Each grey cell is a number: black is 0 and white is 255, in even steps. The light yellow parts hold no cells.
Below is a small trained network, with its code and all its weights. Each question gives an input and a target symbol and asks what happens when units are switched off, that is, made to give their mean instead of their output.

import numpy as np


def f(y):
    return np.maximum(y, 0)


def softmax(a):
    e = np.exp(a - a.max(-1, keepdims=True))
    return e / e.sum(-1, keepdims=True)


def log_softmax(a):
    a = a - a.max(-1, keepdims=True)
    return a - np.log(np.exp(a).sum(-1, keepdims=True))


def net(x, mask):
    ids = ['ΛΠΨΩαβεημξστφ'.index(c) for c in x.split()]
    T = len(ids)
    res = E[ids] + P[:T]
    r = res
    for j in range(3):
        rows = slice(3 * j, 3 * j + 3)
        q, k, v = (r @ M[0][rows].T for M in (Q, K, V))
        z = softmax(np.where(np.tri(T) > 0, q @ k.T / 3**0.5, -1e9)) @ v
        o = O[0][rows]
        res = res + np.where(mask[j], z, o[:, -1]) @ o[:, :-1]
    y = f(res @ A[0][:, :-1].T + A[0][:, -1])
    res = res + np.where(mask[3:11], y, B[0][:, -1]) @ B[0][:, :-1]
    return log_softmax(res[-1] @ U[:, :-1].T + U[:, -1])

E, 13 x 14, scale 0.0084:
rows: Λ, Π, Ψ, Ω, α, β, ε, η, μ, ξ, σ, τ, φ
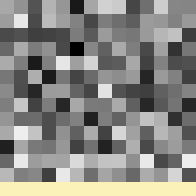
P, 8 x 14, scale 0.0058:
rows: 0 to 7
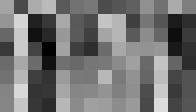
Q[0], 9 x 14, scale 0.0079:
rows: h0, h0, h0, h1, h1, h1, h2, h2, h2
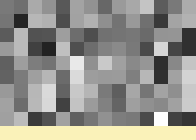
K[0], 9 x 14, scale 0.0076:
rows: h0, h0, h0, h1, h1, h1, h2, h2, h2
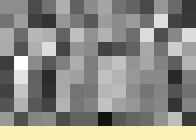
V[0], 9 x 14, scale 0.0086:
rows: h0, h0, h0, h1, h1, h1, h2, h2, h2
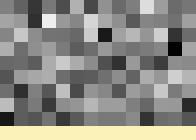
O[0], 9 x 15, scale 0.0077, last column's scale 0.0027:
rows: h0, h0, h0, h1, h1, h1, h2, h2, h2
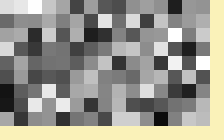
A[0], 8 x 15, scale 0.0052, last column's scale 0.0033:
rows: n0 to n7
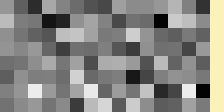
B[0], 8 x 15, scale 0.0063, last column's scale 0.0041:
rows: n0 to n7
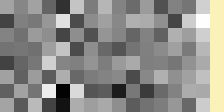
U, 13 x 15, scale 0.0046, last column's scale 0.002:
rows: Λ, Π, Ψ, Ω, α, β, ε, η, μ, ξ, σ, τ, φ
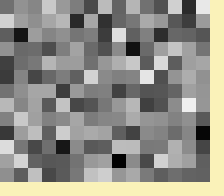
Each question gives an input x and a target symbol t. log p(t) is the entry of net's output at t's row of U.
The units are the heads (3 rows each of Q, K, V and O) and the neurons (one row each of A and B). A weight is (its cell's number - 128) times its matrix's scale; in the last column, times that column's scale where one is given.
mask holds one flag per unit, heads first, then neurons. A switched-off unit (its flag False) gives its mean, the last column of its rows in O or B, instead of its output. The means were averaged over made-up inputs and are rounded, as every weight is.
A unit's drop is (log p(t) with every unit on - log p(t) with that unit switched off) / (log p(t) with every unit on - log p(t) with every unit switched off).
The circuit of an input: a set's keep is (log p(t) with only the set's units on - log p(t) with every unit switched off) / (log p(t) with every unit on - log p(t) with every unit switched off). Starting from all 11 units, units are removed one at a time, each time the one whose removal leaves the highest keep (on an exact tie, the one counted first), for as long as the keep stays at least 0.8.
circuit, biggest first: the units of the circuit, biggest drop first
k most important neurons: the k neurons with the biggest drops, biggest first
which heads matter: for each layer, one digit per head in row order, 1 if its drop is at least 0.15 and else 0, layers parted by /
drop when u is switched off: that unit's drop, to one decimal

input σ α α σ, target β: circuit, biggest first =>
h1, h2, h0
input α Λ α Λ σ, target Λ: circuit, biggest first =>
h1, h0
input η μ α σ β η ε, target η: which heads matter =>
001
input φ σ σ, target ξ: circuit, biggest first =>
h2, h0
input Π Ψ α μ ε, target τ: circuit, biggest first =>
h2
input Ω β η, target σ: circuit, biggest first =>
h2, h0
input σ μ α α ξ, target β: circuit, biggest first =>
h1, h0, h2, n1
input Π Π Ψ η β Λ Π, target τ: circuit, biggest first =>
h2, h1
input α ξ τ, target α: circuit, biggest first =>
h1, h0, n4
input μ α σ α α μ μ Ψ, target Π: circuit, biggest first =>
h0, h1
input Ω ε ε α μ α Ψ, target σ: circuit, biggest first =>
h1, h2, h0
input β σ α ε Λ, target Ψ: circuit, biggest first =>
h2, h0
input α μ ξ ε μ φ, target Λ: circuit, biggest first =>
h1, h2
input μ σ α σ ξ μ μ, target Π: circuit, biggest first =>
h0, h1
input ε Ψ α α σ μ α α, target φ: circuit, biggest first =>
h0, n7
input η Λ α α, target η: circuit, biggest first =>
h2
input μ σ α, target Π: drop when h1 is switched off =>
0.1
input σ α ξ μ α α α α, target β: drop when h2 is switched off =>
0.3
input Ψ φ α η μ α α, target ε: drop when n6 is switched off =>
0.6
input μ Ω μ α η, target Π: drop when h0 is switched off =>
0.6
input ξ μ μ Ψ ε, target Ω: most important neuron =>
n5
